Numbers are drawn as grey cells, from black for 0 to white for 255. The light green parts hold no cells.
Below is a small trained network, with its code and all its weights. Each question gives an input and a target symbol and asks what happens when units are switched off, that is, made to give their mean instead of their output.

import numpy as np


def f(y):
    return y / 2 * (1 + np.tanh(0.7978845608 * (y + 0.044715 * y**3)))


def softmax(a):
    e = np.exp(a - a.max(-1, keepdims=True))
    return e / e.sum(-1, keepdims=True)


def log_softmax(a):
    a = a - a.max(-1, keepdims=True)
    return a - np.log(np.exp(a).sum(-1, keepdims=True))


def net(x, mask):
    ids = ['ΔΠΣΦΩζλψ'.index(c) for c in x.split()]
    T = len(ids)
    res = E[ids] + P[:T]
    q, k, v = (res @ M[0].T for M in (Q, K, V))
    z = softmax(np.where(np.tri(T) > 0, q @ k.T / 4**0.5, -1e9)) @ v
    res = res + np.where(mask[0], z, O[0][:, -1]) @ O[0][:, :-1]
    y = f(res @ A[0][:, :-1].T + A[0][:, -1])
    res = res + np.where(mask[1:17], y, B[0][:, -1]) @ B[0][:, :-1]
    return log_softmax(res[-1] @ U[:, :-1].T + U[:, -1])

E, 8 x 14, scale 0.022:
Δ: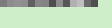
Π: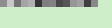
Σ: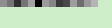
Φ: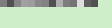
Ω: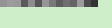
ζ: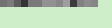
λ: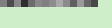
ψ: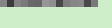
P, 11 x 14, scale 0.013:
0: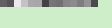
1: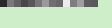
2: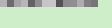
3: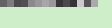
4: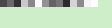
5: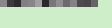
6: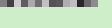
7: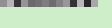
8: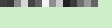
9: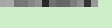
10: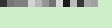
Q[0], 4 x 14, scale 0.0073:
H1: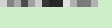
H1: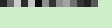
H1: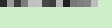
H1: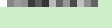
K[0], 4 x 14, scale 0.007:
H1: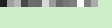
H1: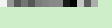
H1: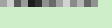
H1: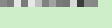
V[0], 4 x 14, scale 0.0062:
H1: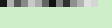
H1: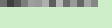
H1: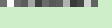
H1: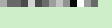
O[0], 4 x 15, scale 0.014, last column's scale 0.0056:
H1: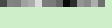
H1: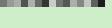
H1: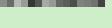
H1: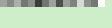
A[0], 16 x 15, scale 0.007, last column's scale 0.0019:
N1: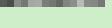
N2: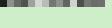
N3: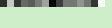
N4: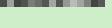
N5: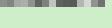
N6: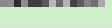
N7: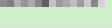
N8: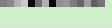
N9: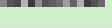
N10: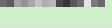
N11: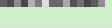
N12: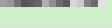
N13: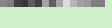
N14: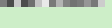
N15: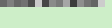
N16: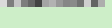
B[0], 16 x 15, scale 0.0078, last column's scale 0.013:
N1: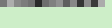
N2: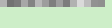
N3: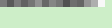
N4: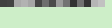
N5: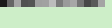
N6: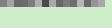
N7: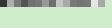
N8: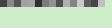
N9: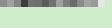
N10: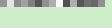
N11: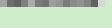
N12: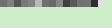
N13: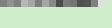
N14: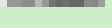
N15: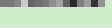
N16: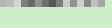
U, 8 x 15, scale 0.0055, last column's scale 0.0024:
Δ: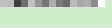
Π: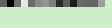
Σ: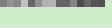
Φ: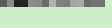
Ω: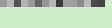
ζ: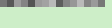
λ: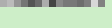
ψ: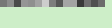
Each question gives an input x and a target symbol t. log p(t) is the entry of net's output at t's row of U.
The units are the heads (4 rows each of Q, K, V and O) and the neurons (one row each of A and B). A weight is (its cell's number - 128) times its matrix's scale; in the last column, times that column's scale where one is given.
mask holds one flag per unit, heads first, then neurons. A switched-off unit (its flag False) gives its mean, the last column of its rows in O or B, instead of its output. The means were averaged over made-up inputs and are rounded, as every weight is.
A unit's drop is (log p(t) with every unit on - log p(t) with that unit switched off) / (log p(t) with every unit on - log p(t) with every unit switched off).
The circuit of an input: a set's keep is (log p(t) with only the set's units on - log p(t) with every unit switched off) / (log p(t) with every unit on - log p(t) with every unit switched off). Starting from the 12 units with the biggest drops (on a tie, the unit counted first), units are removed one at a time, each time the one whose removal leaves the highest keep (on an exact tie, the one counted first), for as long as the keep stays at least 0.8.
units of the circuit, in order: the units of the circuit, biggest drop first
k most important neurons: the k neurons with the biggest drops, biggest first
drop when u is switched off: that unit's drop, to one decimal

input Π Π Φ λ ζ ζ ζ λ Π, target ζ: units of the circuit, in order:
H1; N16; N5
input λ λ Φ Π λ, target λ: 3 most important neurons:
N16; N7; N4
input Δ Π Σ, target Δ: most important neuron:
N2
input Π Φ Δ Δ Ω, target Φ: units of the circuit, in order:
H1; N7; N5
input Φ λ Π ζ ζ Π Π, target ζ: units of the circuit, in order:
H1; N5
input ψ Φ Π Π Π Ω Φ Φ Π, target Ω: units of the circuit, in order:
H1; N8
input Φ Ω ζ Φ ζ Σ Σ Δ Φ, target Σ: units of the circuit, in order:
H1; N10
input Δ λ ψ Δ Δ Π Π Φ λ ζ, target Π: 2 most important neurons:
N15; N9
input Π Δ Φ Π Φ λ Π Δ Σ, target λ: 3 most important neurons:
N16; N7; N4
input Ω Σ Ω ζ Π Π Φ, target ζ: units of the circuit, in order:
H1; N16
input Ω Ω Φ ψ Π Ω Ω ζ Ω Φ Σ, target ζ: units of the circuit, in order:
H1; N5
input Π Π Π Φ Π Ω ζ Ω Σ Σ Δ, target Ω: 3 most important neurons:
N8; N16; N4
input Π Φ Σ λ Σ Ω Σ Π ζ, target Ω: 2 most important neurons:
N8; N13
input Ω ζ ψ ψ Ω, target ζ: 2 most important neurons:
N16; N5
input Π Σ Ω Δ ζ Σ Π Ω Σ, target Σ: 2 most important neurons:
N10; N5
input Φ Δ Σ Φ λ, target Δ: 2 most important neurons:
N2; N4
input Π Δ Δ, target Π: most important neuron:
N8
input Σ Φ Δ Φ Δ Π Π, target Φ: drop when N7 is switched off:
0.2
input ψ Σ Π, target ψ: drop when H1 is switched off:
0.8
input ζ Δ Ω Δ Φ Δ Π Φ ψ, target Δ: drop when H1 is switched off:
0.5
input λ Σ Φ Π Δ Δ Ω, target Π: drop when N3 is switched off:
0.1
